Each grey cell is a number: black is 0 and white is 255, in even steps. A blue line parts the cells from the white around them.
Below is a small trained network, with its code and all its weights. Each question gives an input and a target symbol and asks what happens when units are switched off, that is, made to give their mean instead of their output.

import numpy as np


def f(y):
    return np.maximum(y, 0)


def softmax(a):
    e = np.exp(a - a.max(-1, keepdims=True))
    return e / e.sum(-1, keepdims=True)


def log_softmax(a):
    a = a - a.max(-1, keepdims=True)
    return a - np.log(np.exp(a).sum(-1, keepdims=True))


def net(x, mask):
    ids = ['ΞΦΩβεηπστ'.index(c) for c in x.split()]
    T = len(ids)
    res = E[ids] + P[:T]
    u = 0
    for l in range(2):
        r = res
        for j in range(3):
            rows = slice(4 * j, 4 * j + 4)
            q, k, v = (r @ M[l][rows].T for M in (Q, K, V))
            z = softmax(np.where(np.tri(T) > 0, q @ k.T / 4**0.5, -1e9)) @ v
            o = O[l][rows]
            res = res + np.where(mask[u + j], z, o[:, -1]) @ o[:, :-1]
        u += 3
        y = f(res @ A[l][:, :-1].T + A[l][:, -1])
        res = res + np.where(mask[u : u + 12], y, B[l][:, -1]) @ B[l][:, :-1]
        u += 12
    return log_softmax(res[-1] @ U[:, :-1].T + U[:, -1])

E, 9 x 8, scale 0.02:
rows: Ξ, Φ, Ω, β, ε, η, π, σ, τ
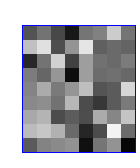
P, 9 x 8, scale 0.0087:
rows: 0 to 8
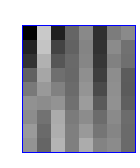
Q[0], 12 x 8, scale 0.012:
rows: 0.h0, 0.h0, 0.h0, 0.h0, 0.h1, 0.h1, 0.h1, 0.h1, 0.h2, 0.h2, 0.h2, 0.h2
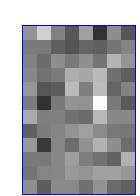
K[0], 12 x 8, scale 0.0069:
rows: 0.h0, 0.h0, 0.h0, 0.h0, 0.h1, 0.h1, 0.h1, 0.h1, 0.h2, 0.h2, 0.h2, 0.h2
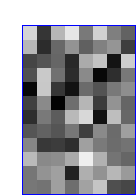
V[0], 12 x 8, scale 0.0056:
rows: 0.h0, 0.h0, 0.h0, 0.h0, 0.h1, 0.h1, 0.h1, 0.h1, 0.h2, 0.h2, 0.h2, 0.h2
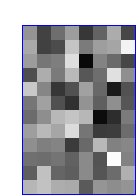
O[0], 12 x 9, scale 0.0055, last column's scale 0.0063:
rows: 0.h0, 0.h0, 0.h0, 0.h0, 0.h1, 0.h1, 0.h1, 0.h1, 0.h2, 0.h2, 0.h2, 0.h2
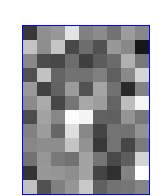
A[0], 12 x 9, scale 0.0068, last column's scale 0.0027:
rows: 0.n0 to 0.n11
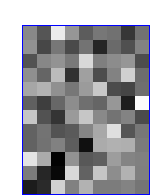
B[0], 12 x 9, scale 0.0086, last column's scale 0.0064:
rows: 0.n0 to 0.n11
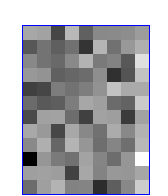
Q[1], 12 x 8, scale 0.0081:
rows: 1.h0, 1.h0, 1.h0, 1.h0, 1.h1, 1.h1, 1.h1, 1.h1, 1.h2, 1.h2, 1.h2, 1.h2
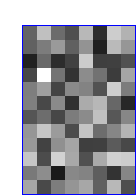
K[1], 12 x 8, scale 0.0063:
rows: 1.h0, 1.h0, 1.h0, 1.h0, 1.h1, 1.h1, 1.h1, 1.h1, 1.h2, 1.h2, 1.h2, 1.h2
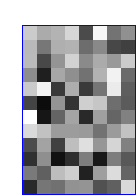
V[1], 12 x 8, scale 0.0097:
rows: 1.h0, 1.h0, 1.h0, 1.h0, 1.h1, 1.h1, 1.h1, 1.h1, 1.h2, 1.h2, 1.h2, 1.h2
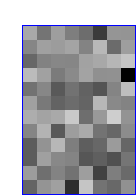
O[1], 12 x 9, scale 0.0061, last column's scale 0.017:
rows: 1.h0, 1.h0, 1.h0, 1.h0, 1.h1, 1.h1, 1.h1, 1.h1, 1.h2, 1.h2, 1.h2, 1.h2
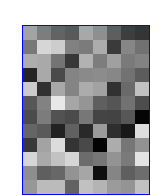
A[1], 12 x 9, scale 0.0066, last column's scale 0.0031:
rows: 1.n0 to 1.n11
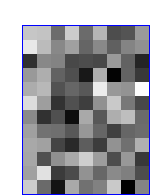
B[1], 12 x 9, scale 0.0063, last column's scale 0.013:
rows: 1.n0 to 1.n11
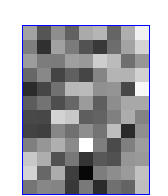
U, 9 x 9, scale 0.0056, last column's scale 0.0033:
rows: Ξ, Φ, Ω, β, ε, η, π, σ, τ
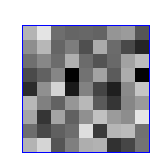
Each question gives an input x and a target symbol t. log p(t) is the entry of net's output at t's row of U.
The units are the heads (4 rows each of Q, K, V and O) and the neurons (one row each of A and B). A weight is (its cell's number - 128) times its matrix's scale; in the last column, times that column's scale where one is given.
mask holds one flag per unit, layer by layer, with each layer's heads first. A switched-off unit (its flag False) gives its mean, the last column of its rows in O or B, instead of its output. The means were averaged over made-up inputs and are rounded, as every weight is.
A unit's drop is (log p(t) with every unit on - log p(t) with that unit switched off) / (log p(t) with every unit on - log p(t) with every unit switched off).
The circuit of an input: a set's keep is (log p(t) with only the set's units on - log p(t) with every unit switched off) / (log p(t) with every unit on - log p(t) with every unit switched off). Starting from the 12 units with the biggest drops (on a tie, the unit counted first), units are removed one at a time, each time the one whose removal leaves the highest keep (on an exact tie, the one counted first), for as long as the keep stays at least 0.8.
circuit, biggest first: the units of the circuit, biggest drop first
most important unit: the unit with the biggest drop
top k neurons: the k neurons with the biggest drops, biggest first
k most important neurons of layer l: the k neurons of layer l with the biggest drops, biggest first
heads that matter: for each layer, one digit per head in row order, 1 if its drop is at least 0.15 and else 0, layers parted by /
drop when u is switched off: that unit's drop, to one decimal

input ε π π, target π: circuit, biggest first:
1.h2; 1.n4; 1.n0
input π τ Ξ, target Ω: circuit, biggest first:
0.n9; 1.h2; 0.h0
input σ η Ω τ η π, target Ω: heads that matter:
000 / 101
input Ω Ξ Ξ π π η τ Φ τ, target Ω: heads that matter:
000 / 011
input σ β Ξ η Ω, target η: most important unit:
0.h1
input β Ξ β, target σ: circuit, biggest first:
1.h0; 1.h1; 1.h2
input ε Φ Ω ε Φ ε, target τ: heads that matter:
110 / 101
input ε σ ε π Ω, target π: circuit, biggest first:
1.h1; 0.h1
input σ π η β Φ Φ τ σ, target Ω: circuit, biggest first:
0.h0; 1.h0; 0.n9
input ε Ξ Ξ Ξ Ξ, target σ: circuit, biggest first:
1.h0; 0.n7; 1.n5
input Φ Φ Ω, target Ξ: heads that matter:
000 / 011
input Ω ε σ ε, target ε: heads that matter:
010 / 001
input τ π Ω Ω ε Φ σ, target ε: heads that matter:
000 / 010
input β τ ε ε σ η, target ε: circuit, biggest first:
1.h2
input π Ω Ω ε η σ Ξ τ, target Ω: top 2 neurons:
0.n0; 0.n9
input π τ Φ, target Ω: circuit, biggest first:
0.n9; 1.h0; 1.h2
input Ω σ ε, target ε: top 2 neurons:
0.n5; 1.n7
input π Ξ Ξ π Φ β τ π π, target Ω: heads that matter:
001 / 111
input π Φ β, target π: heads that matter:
000 / 010
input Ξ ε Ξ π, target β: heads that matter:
100 / 011
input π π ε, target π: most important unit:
0.n9
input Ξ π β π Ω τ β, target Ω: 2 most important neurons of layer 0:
0.n9; 0.n11
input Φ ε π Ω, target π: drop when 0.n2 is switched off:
0.1
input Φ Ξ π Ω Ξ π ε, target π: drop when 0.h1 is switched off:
0.3
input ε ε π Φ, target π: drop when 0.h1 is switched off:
0.2
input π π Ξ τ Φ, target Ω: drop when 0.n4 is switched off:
0.1
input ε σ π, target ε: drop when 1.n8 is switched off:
0.2
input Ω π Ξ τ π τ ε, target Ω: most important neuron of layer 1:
1.n3
